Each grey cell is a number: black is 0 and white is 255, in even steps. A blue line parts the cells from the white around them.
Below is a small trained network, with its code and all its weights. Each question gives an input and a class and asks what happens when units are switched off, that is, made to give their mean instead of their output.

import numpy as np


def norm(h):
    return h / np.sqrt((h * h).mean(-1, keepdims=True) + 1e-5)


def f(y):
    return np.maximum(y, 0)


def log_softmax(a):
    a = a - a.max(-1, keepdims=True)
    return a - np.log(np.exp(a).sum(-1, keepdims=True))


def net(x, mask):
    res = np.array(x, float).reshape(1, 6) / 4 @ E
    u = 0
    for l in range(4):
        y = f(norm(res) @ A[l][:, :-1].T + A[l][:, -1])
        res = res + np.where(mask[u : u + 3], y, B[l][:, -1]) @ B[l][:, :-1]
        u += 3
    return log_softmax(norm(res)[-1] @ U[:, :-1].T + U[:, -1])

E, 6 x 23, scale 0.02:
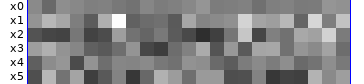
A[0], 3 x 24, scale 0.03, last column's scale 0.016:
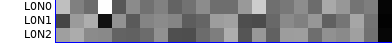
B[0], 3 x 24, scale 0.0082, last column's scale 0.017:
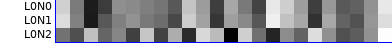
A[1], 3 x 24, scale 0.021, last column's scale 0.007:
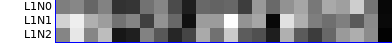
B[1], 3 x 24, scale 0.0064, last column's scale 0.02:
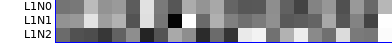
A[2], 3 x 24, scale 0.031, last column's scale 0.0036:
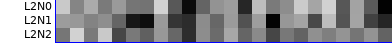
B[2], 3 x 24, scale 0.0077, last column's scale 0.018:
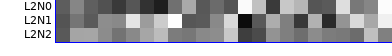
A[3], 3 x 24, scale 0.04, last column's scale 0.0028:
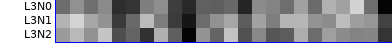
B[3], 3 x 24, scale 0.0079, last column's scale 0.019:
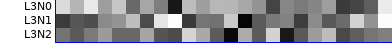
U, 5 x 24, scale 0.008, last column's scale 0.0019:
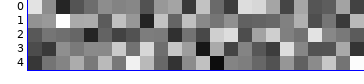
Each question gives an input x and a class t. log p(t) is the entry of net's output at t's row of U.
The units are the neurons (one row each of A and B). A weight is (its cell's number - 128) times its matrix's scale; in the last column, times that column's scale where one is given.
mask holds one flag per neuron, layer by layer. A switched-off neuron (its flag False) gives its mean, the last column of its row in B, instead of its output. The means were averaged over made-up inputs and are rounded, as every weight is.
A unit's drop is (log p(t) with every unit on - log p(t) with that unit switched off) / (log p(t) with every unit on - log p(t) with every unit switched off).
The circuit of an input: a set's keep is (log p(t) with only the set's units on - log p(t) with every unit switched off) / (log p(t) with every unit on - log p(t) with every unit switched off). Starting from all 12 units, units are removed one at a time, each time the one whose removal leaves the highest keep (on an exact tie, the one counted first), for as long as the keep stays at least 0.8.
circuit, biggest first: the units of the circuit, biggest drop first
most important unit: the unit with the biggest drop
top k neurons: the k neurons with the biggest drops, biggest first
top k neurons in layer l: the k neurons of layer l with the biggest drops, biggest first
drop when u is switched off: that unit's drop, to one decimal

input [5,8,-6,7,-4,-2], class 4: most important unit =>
L3N1
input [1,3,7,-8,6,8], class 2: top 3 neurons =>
[L0N2, L3N1, L2N1]
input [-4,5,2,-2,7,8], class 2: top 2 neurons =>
[L1N2, L0N0]
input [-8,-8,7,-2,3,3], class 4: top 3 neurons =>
[L2N1, L1N1, L0N2]
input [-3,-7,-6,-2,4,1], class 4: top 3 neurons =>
[L2N1, L3N0, L1N0]
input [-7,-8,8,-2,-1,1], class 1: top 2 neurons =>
[L1N0, L3N0]
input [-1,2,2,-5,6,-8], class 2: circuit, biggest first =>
[L2N0, L0N0]
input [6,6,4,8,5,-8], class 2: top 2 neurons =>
[L2N0, L2N1]
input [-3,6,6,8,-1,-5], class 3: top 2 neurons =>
[L0N2, L3N1]
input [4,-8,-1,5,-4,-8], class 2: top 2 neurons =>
[L2N0, L3N1]
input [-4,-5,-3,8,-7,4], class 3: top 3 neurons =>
[L0N2, L0N1, L2N1]
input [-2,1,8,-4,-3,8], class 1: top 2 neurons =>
[L3N0, L2N0]
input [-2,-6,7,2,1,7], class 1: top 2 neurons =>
[L3N0, L1N0]
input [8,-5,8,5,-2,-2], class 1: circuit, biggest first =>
[L3N0]
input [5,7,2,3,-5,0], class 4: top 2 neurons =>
[L3N1, L0N1]
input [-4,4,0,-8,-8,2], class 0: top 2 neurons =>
[L0N2, L0N0]
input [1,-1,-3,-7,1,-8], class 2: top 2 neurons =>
[L2N0, L0N2]
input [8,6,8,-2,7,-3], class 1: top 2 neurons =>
[L3N0, L0N0]
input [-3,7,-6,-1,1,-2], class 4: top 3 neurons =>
[L3N1, L3N0, L1N0]
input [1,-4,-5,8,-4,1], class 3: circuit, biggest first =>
[L0N2]
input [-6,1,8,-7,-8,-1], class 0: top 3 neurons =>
[L0N2, L0N0, L1N1]
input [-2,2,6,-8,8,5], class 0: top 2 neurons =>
[L0N2, L0N1]
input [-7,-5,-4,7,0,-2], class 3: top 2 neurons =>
[L0N2, L2N1]
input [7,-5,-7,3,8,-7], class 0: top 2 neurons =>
[L0N1, L1N1]
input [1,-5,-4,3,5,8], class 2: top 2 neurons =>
[L1N2, L0N0]
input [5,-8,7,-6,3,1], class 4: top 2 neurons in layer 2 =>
[L2N1, L2N0]
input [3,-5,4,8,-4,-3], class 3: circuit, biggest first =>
[L0N2]
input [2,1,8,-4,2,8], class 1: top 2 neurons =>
[L3N0, L2N0]
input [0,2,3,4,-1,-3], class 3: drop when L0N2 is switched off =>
1.0
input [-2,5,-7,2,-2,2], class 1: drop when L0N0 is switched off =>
0.0
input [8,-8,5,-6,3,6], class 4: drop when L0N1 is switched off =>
0.1
